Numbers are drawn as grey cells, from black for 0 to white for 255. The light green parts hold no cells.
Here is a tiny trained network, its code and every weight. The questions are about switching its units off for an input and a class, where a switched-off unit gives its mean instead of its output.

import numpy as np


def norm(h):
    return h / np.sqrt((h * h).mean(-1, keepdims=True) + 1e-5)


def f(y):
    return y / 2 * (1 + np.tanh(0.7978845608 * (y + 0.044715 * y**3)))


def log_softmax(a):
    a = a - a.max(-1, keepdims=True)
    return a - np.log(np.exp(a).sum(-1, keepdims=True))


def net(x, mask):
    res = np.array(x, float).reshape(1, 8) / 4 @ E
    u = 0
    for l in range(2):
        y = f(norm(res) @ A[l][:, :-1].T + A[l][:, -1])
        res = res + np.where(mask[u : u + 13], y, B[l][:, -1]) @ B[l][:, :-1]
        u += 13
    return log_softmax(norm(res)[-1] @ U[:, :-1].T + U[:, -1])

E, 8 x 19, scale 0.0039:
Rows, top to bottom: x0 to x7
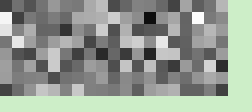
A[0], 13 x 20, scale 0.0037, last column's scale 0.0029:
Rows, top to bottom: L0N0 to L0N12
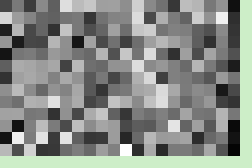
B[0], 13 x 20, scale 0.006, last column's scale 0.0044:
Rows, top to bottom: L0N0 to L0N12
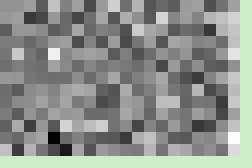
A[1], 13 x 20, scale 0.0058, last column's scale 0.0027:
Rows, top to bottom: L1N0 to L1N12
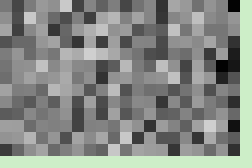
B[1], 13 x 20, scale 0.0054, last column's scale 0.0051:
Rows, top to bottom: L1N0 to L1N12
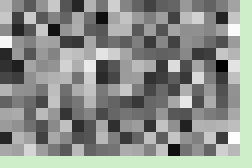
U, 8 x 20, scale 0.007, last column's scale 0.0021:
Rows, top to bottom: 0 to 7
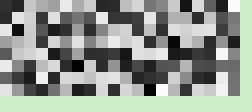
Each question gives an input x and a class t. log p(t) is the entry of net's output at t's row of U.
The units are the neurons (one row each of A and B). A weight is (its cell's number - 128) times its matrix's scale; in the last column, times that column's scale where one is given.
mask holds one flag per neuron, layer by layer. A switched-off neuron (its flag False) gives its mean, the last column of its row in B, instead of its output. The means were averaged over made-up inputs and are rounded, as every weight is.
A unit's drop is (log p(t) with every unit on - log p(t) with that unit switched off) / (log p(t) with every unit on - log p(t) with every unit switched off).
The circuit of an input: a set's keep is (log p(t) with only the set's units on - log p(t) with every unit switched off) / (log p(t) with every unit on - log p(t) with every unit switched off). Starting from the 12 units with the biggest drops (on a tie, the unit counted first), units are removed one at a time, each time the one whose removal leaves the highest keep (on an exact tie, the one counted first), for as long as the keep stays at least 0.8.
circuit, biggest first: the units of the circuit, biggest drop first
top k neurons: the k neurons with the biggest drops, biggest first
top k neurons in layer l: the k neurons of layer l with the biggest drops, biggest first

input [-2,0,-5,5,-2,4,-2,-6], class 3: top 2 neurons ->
L0N0; L0N2
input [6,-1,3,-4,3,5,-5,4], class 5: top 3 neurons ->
L0N3; L1N3; L1N0
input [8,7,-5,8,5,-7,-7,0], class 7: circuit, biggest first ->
L0N1
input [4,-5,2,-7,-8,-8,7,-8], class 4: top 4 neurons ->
L0N2; L1N12; L0N6; L1N5
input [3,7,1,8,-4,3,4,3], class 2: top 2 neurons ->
L0N12; L1N1
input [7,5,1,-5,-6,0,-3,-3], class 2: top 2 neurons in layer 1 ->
L1N1; L1N2
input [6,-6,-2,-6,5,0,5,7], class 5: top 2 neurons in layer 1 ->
L1N0; L1N3
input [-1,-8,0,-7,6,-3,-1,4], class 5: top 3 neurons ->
L0N3; L1N0; L1N3
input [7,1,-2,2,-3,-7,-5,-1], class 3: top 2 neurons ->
L0N0; L1N7
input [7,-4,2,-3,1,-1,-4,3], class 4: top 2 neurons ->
L0N11; L0N6
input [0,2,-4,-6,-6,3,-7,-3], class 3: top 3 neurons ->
L0N0; L1N7; L0N4
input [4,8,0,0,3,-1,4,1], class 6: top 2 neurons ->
L0N10; L1N4
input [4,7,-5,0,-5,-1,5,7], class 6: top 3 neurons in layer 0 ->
L0N10; L0N2; L0N11
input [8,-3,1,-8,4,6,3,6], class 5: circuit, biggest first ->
L1N3
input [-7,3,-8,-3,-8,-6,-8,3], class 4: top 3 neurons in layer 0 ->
L0N2; L0N11; L0N9
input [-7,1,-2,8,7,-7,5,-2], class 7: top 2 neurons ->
L0N1; L1N10
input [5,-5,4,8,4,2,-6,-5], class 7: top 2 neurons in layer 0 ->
L0N12; L0N10
